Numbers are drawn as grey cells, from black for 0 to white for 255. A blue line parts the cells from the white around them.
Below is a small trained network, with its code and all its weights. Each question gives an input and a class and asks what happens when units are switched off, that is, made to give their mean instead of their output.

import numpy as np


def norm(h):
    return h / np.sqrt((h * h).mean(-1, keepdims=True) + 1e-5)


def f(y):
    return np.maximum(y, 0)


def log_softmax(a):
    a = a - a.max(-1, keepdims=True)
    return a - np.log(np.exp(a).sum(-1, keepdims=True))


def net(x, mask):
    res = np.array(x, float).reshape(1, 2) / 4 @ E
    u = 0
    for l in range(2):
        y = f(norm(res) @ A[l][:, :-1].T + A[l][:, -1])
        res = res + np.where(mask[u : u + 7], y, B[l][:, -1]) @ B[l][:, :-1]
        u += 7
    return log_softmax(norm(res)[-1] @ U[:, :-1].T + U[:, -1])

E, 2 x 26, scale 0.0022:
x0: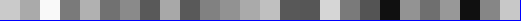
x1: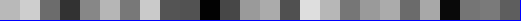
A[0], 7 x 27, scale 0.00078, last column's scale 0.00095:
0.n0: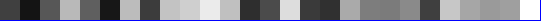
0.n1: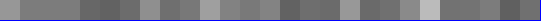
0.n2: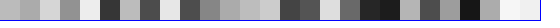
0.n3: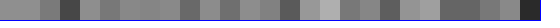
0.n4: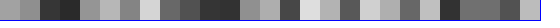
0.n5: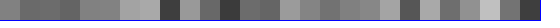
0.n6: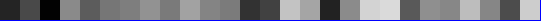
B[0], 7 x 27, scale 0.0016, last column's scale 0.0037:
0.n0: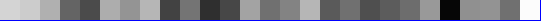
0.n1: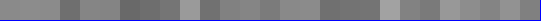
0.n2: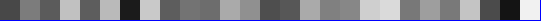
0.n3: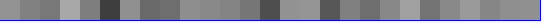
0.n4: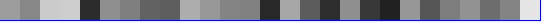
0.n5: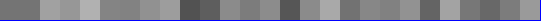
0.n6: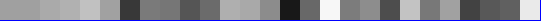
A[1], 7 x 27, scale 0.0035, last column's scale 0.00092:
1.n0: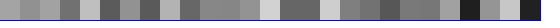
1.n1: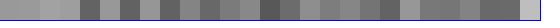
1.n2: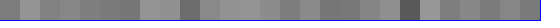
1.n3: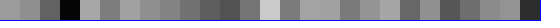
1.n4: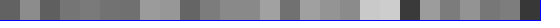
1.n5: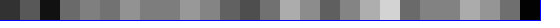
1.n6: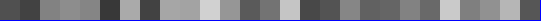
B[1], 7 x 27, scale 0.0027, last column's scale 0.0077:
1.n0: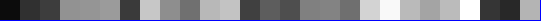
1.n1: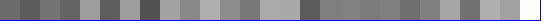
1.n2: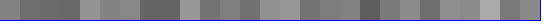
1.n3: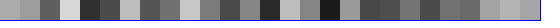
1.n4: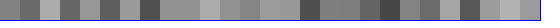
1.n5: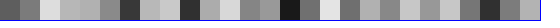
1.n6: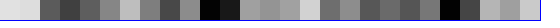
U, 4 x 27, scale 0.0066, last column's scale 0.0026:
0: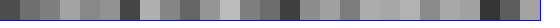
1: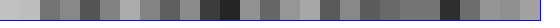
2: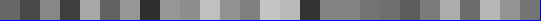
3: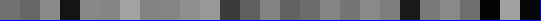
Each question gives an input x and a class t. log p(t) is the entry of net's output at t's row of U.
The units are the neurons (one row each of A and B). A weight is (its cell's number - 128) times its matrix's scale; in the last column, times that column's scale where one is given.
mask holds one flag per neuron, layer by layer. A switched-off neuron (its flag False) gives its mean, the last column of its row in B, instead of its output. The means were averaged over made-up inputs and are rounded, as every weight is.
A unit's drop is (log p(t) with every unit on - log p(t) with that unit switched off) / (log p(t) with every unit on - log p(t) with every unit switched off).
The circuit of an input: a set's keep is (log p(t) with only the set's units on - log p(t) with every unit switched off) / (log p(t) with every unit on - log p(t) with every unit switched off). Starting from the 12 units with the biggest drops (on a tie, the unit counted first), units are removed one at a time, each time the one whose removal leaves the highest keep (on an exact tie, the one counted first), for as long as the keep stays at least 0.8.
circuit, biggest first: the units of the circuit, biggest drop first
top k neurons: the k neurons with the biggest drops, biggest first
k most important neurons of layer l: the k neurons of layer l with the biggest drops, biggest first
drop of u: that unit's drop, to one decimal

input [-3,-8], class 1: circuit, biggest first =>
1.n6
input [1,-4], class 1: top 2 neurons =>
1.n6, 0.n6
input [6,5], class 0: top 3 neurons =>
1.n0, 1.n6, 0.n0
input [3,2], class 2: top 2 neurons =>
0.n2, 0.n6
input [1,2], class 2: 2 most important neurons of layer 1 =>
1.n6, 1.n1
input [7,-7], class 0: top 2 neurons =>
1.n0, 0.n4
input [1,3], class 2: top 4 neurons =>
1.n1, 1.n6, 0.n4, 0.n0
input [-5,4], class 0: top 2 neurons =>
1.n6, 0.n0
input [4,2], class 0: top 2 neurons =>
0.n0, 1.n0
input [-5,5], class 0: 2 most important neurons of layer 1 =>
1.n6, 1.n5
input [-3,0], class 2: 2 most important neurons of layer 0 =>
0.n6, 0.n2
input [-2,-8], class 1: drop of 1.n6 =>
0.2
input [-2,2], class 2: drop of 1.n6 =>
0.2
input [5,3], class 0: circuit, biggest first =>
1.n0
